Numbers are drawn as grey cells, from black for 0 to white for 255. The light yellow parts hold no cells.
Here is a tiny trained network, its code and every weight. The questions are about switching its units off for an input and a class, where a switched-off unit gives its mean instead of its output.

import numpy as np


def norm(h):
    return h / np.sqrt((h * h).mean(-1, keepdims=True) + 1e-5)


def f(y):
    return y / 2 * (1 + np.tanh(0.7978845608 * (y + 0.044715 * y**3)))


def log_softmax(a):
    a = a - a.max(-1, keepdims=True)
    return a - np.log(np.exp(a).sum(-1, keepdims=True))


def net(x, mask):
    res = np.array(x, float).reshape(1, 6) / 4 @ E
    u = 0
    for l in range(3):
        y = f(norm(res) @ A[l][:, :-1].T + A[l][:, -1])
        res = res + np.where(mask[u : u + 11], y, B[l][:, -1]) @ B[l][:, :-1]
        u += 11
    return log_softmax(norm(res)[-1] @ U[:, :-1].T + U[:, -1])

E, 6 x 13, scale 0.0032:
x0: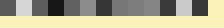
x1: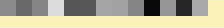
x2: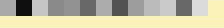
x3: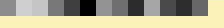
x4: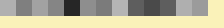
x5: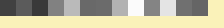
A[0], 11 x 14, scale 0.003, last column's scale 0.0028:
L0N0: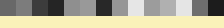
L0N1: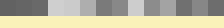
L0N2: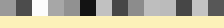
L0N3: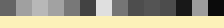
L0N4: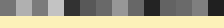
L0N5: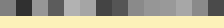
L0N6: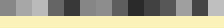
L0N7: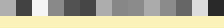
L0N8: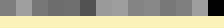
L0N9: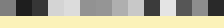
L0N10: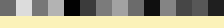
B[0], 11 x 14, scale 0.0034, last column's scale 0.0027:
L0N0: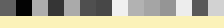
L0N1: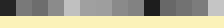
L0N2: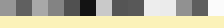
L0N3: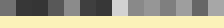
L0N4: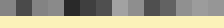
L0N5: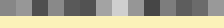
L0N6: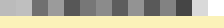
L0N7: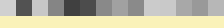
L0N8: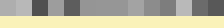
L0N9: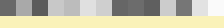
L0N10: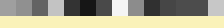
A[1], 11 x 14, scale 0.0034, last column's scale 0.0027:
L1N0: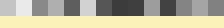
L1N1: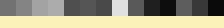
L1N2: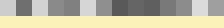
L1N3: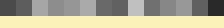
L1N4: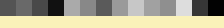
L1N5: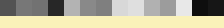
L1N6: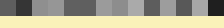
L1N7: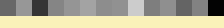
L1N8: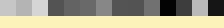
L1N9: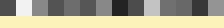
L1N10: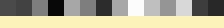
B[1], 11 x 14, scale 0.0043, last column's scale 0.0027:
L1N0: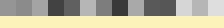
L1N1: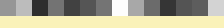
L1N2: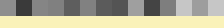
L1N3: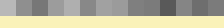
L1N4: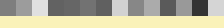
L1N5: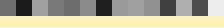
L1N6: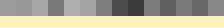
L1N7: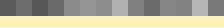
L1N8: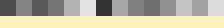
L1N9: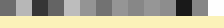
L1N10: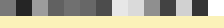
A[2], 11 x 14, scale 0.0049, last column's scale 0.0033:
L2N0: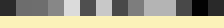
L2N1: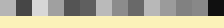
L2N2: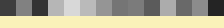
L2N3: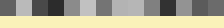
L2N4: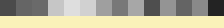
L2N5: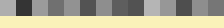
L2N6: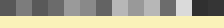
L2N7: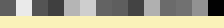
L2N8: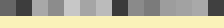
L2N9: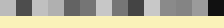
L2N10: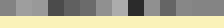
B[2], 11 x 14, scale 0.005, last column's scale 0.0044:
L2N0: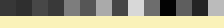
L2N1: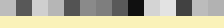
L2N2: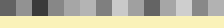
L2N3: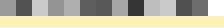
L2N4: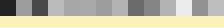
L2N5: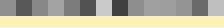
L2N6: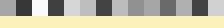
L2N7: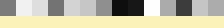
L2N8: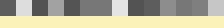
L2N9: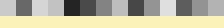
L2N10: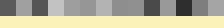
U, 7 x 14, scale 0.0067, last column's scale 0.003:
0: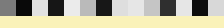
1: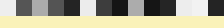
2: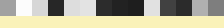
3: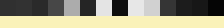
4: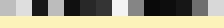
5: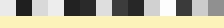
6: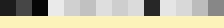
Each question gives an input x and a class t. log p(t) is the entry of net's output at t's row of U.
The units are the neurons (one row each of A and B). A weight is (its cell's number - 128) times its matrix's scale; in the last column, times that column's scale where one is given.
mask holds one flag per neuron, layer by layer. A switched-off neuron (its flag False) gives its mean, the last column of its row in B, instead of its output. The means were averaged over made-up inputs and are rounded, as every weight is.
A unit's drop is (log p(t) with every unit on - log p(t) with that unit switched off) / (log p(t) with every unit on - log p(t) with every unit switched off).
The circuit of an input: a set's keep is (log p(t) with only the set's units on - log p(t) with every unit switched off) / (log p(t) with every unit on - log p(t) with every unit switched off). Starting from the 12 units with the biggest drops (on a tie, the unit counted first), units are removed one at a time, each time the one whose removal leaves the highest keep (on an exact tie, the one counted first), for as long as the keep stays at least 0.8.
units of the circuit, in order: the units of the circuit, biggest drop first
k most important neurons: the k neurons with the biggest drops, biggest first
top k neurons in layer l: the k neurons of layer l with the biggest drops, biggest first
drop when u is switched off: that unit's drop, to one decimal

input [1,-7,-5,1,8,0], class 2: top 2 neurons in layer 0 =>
[L0N6; L0N3]
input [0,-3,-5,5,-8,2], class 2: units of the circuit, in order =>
[L2N7]
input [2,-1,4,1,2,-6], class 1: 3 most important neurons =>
[L1N8; L1N0; L1N2]
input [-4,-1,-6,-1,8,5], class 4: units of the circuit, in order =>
[L1N1; L0N10]
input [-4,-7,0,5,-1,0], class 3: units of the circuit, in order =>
[L1N9; L2N0; L0N2]
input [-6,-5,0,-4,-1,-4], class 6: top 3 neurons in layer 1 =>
[L1N4; L1N10; L1N5]
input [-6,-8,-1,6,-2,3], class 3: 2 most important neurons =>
[L2N0; L1N9]
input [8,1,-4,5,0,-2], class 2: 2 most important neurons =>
[L2N7; L1N8]
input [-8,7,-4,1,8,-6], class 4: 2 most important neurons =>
[L1N1; L0N10]
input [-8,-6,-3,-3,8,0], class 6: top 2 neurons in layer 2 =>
[L2N8; L2N6]
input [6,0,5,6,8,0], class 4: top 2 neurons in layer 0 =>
[L0N10; L0N9]
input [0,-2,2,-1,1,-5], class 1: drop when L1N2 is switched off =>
0.2
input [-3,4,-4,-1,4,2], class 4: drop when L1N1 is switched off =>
0.1
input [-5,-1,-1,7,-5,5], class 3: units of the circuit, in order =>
[L2N0]
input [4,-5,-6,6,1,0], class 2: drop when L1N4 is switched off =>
0.0
